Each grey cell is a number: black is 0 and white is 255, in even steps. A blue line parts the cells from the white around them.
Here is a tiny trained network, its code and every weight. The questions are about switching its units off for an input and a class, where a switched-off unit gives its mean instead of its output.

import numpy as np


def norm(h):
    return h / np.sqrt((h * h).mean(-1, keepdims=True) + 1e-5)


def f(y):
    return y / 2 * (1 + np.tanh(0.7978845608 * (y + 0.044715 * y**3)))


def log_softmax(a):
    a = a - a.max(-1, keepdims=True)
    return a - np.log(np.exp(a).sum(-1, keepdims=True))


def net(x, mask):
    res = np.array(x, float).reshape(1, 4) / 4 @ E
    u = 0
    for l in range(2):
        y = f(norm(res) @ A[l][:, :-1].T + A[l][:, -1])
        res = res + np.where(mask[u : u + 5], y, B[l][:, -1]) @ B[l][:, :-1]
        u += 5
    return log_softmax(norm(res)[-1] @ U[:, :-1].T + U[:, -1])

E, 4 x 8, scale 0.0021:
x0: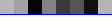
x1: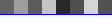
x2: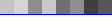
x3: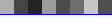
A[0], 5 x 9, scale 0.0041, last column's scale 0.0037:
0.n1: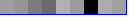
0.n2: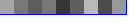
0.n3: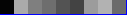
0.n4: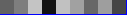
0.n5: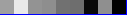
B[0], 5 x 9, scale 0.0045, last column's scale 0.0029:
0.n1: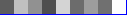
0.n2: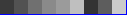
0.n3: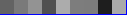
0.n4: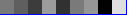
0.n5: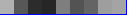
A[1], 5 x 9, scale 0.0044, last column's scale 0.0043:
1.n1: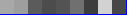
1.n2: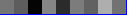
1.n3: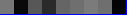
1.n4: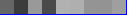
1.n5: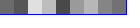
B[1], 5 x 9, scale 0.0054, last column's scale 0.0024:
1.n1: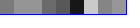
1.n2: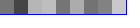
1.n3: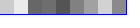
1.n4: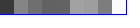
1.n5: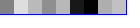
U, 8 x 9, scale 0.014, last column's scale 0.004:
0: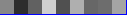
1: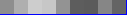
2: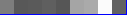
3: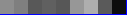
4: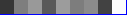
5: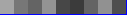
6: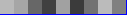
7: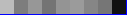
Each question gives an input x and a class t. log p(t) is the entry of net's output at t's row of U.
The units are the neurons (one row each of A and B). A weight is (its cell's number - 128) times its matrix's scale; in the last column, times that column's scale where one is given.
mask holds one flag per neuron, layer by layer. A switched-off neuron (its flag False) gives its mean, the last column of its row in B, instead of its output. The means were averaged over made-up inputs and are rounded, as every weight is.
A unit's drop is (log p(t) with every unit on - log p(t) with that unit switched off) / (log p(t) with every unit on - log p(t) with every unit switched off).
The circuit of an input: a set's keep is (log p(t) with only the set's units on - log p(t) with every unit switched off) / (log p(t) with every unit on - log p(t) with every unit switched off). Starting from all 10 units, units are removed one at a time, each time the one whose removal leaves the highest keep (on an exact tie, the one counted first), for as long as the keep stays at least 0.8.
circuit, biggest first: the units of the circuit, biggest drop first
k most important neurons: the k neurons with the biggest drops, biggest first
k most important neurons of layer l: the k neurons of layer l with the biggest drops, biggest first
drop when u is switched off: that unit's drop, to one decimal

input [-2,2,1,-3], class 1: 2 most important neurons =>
(0.n1, 1.n5)
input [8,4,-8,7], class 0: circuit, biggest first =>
(1.n2)
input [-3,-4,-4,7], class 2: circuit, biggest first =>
(1.n3, 0.n1)
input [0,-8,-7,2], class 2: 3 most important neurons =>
(1.n3, 0.n3, 0.n2)
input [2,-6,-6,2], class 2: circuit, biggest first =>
(1.n3, 1.n5)
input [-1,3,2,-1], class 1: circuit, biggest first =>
(0.n4, 1.n4)
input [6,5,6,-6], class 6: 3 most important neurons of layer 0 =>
(0.n4, 0.n5, 0.n1)
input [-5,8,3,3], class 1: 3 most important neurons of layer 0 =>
(0.n4, 0.n1, 0.n5)
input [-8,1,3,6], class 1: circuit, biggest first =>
(1.n5, 0.n1, 0.n4)
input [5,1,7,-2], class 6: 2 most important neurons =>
(0.n1, 0.n4)
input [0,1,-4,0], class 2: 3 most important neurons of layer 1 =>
(1.n3, 1.n5, 1.n4)
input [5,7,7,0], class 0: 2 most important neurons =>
(1.n2, 1.n5)
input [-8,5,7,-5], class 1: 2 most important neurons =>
(1.n5, 0.n1)
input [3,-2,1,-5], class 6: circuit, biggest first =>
(0.n5)
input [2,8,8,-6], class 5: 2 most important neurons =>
(0.n5, 1.n5)
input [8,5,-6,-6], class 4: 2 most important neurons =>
(0.n3, 1.n5)
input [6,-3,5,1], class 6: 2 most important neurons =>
(0.n1, 0.n4)
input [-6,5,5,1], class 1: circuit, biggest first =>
(1.n5, 0.n1)
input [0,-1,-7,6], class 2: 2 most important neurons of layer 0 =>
(0.n4, 0.n1)
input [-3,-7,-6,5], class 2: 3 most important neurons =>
(1.n3, 0.n1, 0.n3)
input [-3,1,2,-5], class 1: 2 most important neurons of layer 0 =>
(0.n2, 0.n1)
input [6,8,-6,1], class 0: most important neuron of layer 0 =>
(0.n1)
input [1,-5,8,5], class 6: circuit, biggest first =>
(0.n4, 0.n5)
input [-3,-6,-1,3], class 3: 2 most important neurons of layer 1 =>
(1.n3, 1.n2)
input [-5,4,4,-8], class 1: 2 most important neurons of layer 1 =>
(1.n5, 1.n4)
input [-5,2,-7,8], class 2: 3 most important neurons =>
(1.n3, 0.n1, 0.n4)
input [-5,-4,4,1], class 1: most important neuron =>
(0.n5)
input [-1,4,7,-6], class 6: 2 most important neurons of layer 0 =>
(0.n5, 0.n4)
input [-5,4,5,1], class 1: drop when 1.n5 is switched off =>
0.2
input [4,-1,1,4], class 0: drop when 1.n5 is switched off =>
0.1
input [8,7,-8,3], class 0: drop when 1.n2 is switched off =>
0.4
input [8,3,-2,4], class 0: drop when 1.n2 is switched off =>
0.4
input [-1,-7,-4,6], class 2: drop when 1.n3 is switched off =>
0.4
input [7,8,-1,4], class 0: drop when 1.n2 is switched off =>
0.1
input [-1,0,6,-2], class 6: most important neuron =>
(0.n5)
